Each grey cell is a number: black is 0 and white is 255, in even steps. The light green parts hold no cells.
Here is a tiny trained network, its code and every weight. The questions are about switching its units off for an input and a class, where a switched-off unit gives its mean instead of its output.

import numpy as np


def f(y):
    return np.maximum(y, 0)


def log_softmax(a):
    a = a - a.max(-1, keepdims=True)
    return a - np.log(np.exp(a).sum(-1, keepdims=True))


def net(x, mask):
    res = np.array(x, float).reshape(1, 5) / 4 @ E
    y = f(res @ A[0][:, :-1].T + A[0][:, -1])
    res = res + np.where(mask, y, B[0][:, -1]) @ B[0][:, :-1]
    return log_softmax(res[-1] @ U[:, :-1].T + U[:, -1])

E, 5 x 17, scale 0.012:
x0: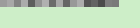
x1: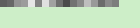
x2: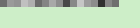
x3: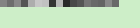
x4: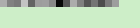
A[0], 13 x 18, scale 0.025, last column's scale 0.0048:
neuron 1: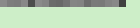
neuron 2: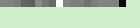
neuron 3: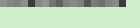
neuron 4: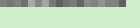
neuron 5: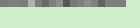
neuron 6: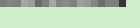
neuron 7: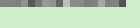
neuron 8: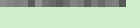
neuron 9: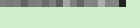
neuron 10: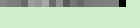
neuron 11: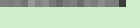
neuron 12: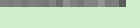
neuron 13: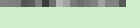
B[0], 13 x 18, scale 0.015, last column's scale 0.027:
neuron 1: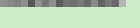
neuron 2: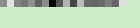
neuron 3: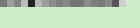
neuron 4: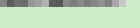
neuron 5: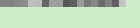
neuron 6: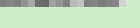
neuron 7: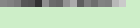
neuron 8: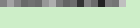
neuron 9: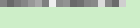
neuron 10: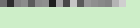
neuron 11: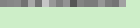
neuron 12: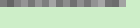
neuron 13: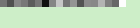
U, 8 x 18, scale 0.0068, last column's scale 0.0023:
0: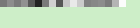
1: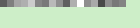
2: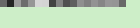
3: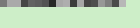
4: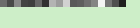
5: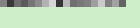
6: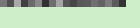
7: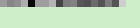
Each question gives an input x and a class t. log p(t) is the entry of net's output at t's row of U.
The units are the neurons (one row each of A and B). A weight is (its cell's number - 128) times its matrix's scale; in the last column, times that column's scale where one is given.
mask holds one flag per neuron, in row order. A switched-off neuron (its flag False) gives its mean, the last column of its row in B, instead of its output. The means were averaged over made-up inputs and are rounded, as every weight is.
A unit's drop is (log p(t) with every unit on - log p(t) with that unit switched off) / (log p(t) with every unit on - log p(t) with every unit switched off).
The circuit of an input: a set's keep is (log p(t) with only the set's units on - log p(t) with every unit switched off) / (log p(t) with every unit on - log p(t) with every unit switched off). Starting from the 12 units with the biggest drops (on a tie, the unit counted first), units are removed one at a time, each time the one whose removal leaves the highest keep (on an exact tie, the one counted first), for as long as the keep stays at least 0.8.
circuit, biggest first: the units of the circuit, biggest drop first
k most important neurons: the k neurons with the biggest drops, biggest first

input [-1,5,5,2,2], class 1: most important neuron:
[neuron 6]
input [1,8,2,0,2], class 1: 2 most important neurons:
[neuron 6; neuron 5]
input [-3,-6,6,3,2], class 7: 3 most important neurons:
[neuron 13; neuron 2; neuron 10]
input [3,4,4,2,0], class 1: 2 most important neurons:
[neuron 6; neuron 5]
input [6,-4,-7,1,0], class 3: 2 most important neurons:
[neuron 2; neuron 13]
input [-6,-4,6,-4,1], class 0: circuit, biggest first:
[neuron 13; neuron 6]
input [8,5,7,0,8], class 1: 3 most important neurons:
[neuron 6; neuron 5; neuron 7]
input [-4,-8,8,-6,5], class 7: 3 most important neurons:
[neuron 3; neuron 8; neuron 1]
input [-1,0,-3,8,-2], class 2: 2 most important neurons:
[neuron 10; neuron 4]
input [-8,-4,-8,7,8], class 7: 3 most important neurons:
[neuron 8; neuron 3; neuron 1]
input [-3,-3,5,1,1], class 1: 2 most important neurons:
[neuron 13; neuron 2]
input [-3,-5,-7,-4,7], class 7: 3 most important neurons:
[neuron 3; neuron 8; neuron 1]
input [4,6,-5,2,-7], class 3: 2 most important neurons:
[neuron 2; neuron 9]
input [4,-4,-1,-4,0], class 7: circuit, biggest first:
[neuron 3]
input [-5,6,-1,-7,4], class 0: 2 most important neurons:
[neuron 6; neuron 7]
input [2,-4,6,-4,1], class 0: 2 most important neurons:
[neuron 6; neuron 5]
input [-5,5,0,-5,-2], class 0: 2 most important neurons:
[neuron 6; neuron 13]
